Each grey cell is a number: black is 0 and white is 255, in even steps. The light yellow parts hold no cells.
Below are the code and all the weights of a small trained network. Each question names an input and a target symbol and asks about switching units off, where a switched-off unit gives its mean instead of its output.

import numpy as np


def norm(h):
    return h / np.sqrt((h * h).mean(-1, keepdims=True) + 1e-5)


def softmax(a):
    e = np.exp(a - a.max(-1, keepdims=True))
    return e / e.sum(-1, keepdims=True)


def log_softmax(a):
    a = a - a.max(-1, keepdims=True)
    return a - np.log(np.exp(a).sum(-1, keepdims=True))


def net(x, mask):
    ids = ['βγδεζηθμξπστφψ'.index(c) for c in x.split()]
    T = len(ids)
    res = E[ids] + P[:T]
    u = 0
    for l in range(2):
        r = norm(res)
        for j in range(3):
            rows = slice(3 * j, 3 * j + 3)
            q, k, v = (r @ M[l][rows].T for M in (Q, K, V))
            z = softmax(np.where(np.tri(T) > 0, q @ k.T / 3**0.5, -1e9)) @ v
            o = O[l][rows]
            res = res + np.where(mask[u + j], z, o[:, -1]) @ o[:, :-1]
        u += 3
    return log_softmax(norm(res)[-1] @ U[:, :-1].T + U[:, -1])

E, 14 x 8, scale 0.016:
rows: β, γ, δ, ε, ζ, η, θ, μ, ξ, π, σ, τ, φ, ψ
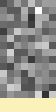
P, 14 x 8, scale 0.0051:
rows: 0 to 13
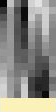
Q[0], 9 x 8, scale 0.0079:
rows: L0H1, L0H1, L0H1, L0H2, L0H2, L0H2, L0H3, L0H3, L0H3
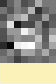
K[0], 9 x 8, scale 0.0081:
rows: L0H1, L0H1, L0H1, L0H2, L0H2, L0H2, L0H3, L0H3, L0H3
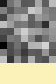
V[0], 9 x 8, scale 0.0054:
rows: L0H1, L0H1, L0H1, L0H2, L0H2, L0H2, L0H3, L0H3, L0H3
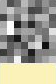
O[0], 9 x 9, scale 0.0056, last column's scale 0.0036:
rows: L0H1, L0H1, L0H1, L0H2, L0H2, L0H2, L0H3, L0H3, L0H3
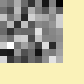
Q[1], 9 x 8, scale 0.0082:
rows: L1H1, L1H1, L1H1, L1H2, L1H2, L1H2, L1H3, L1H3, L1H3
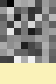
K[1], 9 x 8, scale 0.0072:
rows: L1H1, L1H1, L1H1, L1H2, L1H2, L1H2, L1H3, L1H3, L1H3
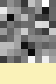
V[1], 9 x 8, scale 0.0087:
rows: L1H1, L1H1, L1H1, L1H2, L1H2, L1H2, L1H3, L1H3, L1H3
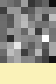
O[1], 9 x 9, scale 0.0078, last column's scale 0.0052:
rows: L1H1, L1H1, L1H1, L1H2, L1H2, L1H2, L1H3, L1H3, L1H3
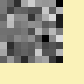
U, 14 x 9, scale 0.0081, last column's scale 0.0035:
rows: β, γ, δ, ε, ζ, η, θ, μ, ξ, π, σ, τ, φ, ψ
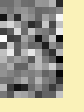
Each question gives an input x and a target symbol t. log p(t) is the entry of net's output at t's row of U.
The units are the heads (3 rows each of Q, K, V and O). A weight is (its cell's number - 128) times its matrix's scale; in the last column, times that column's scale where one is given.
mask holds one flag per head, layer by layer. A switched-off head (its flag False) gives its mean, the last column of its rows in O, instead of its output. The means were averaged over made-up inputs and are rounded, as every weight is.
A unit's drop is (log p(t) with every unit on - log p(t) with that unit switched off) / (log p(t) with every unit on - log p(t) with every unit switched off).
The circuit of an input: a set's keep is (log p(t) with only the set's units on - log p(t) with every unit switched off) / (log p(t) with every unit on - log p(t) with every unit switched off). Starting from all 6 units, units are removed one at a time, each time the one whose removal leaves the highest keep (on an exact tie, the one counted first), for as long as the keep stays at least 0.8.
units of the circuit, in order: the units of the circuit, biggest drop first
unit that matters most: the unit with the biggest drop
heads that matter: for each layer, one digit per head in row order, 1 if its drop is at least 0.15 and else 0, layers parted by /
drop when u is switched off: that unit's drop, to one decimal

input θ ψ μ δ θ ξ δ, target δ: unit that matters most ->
L0H3
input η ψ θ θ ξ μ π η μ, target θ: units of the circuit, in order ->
[L0H2, L1H2]
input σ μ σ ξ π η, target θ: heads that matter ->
010 / 010
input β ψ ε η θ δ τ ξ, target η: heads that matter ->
001 / 001
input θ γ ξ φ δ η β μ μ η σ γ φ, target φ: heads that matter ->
000 / 001
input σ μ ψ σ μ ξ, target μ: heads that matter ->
101 / 100
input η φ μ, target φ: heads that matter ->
000 / 101
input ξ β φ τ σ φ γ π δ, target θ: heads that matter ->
010 / 110
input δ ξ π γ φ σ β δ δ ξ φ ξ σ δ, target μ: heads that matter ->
100 / 100
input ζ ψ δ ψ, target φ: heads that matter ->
010 / 001
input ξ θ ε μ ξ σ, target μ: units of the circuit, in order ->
[L1H1, L0H1, L0H3]
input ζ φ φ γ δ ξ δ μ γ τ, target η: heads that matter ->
011 / 001
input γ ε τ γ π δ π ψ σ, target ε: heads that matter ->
000 / 100
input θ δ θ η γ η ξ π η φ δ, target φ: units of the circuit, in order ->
[L1H3]
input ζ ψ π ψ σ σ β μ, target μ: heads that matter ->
101 / 100
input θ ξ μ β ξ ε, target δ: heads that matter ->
010 / 100
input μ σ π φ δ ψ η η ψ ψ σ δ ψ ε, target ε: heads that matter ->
001 / 010
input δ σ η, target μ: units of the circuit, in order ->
[L1H1, L0H3]
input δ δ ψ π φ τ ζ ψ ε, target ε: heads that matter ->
001 / 000
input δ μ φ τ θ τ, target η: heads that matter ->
111 / 001
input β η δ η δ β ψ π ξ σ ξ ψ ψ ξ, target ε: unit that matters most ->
L1H2
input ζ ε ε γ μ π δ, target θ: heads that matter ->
000 / 010
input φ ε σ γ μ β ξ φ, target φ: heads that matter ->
000 / 000
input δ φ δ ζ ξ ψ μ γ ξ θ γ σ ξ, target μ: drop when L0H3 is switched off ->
0.2
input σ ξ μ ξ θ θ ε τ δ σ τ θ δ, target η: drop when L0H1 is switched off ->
0.0
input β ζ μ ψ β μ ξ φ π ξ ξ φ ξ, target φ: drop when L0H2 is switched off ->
-0.1
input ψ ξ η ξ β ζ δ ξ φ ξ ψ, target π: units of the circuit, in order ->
[L1H2]
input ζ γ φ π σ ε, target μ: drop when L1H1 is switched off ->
0.4
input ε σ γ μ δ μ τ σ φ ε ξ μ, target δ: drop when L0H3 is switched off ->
0.1
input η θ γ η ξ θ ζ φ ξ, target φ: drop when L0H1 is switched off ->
0.1
